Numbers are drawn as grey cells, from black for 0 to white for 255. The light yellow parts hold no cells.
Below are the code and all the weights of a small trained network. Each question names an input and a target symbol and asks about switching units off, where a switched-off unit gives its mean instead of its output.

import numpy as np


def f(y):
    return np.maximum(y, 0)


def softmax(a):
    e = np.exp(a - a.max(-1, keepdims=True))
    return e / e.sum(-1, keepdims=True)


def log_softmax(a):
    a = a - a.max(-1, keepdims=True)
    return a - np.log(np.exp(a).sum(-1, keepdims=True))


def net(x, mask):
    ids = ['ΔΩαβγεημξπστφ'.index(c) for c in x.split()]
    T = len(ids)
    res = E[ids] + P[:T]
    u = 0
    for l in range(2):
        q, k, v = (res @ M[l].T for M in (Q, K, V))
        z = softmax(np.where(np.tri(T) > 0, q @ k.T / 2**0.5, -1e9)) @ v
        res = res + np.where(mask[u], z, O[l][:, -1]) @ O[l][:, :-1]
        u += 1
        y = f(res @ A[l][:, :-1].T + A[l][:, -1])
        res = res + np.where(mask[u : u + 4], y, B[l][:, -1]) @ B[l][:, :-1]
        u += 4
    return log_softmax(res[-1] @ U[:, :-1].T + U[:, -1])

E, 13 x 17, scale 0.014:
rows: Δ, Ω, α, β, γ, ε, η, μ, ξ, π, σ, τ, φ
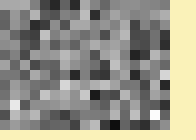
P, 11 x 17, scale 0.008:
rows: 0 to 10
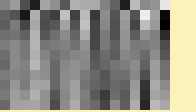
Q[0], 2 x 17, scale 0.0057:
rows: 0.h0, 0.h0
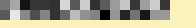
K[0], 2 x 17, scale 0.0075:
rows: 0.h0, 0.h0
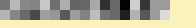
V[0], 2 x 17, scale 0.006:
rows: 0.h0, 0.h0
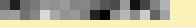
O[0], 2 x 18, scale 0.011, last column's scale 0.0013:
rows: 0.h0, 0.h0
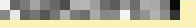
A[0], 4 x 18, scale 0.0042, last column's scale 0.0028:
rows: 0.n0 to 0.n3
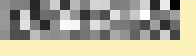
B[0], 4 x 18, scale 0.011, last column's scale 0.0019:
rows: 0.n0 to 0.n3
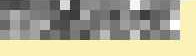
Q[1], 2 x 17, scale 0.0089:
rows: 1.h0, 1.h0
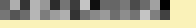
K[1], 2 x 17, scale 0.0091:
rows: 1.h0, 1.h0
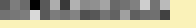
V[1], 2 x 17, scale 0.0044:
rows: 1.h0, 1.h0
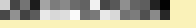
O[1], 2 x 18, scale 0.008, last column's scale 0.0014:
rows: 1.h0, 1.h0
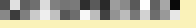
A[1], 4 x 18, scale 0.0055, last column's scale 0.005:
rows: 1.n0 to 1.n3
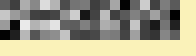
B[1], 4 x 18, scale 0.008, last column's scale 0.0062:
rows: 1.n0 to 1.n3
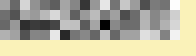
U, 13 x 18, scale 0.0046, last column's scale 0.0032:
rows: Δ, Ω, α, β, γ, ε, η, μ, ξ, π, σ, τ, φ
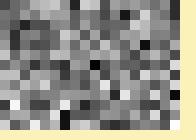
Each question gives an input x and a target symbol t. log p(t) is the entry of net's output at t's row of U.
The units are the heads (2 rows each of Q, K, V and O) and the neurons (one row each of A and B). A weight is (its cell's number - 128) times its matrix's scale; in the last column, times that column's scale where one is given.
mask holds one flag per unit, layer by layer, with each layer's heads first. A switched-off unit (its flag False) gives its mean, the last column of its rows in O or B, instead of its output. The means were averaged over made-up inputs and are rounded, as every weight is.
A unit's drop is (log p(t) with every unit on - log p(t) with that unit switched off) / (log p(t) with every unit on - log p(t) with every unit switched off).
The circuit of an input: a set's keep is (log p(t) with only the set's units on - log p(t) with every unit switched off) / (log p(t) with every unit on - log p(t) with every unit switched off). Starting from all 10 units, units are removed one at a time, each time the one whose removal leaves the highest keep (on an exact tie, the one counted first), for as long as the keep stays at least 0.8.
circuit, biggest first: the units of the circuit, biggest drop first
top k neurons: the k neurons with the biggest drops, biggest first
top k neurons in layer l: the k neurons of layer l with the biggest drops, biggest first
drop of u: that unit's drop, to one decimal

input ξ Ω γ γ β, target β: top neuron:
[1.n2]
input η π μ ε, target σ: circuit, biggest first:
[1.h0, 0.n1]
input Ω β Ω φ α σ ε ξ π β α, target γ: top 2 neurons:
[1.n3, 1.n2]
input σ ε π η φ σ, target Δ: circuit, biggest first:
[1.h0, 0.h0]
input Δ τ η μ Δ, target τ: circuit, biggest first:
[1.n3, 0.h0, 1.h0]
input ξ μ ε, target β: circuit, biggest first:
[1.n2, 0.h0, 1.h0, 1.n0]
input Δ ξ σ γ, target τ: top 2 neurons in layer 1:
[1.n3, 1.n2]
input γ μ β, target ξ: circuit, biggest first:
[1.n0, 1.h0, 0.h0]
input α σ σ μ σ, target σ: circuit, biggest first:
[0.h0, 1.h0]
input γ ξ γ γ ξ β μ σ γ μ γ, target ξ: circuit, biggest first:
[1.h0, 1.n0, 0.h0, 1.n2]
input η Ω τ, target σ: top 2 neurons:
[0.n1, 1.n3]
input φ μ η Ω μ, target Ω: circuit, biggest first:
[1.n1, 1.h0, 0.h0]
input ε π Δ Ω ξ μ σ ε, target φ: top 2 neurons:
[1.n0, 1.n2]
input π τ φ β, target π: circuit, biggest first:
[0.h0]
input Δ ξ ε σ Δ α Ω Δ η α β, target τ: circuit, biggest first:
[1.n3, 0.h0]
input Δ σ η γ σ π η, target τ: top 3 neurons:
[1.n3, 0.n1, 1.n2]
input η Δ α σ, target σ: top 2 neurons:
[1.n3, 1.n1]
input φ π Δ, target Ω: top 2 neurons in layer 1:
[1.n1, 1.n0]
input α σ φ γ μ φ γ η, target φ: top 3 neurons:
[0.n1, 1.n2, 1.n0]
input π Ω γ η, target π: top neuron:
[0.n1]
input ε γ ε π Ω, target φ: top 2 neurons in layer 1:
[1.n0, 1.n2]
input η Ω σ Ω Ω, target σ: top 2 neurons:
[0.n1, 1.n3]
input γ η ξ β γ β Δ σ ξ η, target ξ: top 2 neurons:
[1.n0, 1.n2]
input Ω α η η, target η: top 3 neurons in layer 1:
[1.n0, 1.n1, 1.n3]
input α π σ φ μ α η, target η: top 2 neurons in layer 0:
[0.n1, 0.n0]
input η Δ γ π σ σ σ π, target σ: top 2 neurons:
[0.n1, 1.n3]
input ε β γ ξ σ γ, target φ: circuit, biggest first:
[1.h0]
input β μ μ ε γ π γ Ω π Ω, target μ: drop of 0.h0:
0.6
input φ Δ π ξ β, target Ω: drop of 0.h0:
0.5
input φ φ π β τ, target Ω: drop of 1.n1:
1.0
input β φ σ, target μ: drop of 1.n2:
0.0
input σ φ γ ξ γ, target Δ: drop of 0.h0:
0.5
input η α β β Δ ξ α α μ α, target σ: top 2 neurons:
[0.n1, 1.n3]
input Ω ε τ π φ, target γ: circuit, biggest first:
[1.h0]
